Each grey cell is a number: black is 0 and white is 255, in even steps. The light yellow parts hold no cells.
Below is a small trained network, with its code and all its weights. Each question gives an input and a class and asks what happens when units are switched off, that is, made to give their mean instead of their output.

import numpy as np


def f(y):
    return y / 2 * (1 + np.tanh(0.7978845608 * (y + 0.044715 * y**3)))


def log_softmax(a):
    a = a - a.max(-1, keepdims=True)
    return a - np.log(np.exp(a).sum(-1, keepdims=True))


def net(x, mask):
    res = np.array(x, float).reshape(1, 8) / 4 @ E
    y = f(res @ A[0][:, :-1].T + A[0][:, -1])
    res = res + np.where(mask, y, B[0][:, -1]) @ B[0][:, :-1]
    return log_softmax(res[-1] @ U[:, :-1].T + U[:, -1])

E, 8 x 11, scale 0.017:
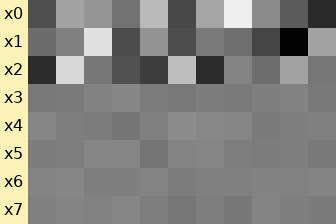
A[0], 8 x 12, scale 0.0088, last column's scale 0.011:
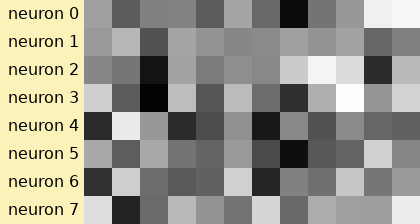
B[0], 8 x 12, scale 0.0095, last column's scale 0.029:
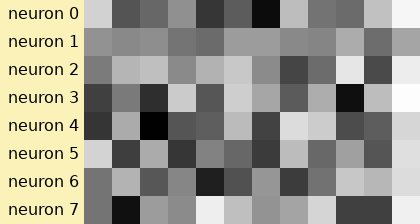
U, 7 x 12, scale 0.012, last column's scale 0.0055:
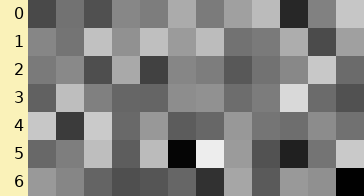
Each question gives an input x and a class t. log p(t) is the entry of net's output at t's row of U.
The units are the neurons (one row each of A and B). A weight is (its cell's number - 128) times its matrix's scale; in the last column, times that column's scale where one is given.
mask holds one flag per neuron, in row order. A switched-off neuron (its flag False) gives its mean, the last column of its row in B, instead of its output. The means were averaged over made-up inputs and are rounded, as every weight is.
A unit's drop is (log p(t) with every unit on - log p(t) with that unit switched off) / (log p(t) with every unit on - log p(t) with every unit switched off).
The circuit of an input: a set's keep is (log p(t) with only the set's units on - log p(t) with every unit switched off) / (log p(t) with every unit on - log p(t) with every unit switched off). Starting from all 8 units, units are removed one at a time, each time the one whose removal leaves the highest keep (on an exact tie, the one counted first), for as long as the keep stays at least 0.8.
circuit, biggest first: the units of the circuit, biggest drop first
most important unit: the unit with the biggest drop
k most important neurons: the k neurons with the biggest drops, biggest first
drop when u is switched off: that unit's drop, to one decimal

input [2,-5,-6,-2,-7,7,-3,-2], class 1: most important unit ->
neuron 2
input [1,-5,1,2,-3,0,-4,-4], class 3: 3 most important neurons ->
(neuron 2; neuron 0; neuron 7)
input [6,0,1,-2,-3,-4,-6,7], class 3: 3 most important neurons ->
(neuron 3; neuron 7; neuron 0)
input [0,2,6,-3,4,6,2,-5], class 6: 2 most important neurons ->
(neuron 3; neuron 7)
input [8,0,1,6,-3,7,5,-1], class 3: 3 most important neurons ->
(neuron 3; neuron 7; neuron 0)
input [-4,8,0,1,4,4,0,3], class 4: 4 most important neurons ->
(neuron 6; neuron 4; neuron 5; neuron 3)
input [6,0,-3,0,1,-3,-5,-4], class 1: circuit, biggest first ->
(neuron 3; neuron 0)
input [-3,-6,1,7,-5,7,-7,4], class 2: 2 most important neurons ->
(neuron 4; neuron 6)
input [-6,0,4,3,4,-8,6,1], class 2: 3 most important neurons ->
(neuron 3; neuron 6; neuron 7)
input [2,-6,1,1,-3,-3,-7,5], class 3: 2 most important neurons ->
(neuron 2; neuron 7)
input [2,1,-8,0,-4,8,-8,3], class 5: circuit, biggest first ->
(neuron 2; neuron 4; neuron 0)
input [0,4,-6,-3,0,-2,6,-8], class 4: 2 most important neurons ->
(neuron 3; neuron 4)
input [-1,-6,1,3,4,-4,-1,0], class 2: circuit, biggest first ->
(neuron 3; neuron 4; neuron 2)
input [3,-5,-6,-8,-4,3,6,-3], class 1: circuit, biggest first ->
(neuron 2)
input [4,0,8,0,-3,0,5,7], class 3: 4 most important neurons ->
(neuron 6; neuron 3; neuron 7; neuron 0)
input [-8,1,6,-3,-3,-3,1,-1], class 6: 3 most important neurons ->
(neuron 5; neuron 0; neuron 4)
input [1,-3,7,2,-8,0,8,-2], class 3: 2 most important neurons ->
(neuron 6; neuron 0)
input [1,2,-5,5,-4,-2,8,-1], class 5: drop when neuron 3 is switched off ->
0.4
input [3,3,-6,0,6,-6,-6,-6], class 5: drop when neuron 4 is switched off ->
0.2
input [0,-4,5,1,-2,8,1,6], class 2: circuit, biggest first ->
(neuron 6)
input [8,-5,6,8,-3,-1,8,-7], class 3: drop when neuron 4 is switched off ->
0.0
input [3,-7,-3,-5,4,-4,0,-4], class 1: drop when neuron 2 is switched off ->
0.8
